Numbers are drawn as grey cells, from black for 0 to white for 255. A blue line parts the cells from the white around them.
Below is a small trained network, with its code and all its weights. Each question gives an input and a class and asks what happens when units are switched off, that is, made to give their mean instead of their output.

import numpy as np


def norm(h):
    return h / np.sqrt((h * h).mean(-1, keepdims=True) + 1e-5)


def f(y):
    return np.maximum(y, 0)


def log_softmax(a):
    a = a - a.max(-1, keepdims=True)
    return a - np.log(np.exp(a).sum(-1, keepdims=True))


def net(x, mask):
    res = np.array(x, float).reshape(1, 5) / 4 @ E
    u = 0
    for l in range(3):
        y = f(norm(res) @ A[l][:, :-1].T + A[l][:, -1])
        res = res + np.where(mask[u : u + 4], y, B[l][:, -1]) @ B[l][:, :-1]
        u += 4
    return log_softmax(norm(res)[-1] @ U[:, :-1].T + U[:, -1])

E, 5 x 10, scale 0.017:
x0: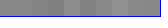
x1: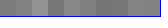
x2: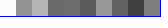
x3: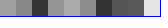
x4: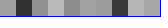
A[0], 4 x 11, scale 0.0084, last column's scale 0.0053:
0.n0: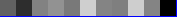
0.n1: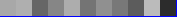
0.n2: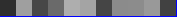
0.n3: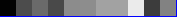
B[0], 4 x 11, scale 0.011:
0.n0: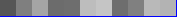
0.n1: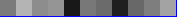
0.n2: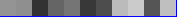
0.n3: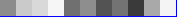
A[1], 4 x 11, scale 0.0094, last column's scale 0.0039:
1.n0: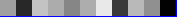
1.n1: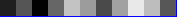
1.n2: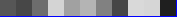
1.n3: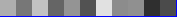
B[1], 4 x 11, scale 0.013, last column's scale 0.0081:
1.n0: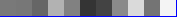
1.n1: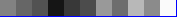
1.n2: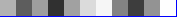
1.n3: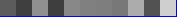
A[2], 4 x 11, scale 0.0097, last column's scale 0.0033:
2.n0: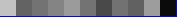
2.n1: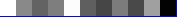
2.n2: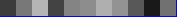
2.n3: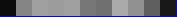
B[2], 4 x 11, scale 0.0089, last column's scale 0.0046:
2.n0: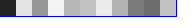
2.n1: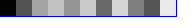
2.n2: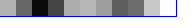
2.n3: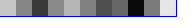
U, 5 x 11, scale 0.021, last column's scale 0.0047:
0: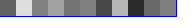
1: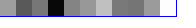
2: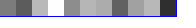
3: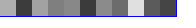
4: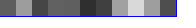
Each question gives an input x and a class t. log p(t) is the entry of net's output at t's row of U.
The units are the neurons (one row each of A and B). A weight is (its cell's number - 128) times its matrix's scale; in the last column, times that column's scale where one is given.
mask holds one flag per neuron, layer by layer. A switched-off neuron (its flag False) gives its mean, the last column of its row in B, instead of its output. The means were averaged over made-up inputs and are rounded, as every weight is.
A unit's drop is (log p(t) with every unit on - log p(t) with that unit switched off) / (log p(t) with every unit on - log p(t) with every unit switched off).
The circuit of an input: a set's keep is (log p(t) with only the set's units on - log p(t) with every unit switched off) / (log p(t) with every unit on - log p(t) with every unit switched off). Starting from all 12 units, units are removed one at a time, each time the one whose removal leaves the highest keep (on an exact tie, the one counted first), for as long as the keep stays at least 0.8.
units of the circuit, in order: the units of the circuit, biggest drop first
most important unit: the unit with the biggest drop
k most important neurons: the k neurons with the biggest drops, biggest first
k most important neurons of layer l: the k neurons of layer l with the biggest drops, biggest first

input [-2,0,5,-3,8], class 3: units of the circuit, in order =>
(1.n0)
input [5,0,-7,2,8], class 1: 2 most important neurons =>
(1.n2; 1.n1)
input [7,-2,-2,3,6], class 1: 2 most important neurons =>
(1.n2; 0.n3)
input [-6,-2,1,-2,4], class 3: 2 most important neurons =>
(1.n0; 0.n3)
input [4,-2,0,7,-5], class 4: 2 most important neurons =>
(0.n3; 0.n2)
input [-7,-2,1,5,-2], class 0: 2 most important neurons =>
(0.n1; 1.n1)
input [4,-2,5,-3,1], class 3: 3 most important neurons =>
(1.n2; 1.n0; 0.n2)
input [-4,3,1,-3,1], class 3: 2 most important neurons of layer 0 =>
(0.n2; 0.n1)
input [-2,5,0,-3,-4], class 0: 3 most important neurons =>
(1.n2; 0.n3; 1.n1)
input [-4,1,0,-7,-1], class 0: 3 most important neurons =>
(0.n3; 1.n2; 1.n1)
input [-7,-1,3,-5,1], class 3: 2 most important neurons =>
(1.n2; 1.n0)
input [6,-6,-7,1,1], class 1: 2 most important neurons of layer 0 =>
(0.n2; 0.n0)
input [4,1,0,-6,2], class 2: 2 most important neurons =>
(0.n3; 1.n1)
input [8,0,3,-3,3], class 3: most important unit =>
1.n0
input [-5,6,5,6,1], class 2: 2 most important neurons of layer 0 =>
(0.n2; 0.n3)
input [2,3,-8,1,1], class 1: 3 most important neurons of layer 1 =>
(1.n2; 1.n1; 1.n0)
